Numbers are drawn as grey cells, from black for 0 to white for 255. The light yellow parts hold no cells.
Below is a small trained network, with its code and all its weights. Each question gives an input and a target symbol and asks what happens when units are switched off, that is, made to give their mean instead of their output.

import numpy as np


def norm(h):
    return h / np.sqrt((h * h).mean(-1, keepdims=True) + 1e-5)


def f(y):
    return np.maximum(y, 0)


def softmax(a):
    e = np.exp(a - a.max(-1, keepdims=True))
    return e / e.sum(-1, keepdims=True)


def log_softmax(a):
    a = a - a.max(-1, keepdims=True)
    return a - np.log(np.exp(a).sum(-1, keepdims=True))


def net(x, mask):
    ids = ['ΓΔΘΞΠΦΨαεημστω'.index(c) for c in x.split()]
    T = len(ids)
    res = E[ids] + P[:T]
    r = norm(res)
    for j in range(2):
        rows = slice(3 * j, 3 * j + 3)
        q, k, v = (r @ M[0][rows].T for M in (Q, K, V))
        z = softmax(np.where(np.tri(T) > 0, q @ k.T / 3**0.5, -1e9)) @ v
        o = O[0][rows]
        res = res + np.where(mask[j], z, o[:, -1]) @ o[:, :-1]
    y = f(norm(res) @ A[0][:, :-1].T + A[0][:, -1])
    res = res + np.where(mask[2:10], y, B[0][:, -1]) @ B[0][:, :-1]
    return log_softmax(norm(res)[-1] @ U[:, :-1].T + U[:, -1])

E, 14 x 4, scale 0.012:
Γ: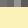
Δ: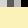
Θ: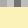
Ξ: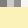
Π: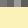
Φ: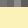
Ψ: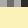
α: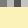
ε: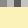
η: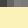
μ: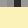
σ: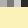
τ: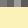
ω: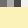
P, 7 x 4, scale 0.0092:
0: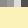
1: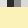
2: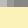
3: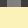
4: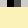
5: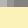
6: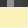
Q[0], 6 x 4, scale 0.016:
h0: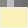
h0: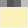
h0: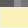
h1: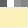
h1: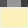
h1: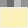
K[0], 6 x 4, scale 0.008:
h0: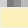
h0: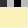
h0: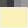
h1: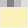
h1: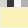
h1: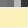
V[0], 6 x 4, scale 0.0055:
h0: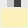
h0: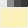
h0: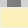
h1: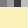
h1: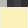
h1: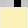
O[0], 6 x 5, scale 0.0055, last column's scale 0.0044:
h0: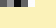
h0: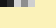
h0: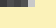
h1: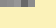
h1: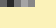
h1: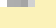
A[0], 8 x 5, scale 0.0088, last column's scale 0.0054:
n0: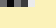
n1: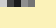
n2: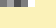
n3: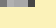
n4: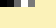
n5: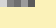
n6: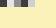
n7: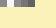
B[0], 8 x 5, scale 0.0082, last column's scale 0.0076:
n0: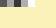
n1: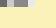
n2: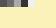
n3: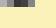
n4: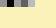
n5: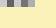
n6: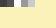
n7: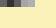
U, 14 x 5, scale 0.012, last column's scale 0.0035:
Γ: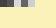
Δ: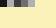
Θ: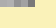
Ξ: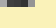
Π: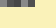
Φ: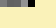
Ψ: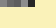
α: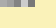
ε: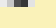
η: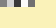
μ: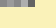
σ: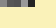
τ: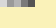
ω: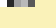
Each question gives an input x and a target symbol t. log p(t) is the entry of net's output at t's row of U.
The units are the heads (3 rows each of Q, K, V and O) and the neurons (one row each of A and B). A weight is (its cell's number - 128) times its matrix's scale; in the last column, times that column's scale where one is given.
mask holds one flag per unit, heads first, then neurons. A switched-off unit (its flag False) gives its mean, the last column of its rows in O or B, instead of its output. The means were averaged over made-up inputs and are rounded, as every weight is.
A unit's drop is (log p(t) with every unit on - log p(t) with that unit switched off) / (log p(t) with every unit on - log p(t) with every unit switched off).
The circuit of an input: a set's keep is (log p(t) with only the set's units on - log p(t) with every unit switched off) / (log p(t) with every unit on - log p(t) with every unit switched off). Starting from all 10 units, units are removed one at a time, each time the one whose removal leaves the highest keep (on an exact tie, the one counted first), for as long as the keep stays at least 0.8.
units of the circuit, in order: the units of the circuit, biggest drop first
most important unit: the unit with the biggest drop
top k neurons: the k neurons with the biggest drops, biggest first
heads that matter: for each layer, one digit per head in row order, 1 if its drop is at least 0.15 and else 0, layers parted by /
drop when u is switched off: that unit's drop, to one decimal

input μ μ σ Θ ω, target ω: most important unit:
n0
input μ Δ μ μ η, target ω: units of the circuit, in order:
[h0 h1 n2]
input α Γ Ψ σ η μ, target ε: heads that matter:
01
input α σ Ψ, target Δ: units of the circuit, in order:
[h1 n0]
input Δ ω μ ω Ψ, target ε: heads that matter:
10
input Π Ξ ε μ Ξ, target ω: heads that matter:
00
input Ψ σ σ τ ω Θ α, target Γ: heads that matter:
00
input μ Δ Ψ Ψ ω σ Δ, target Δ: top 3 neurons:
[n0 n4 n5]
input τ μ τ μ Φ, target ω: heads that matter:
11
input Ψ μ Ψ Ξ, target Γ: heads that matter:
00
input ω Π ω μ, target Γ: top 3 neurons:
[n6 n0 n2]
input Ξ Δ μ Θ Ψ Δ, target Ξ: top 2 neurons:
[n1 n6]
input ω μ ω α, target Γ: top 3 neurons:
[n6 n0 n2]
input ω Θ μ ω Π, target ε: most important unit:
h0
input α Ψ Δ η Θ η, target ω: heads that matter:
10
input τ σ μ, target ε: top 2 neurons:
[n6 n0]
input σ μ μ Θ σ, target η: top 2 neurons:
[n0 n2]
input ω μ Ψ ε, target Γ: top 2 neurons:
[n6 n0]
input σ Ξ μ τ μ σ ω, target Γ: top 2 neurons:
[n0 n6]
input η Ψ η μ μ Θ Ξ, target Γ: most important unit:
n6
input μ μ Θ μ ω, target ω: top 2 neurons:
[n4 n0]
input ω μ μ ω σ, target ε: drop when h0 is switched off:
0.2
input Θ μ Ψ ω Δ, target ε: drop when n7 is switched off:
0.1
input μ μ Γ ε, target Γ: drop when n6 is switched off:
0.1
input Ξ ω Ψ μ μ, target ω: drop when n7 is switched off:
0.0
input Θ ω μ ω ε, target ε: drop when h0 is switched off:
0.2
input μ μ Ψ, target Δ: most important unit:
n0
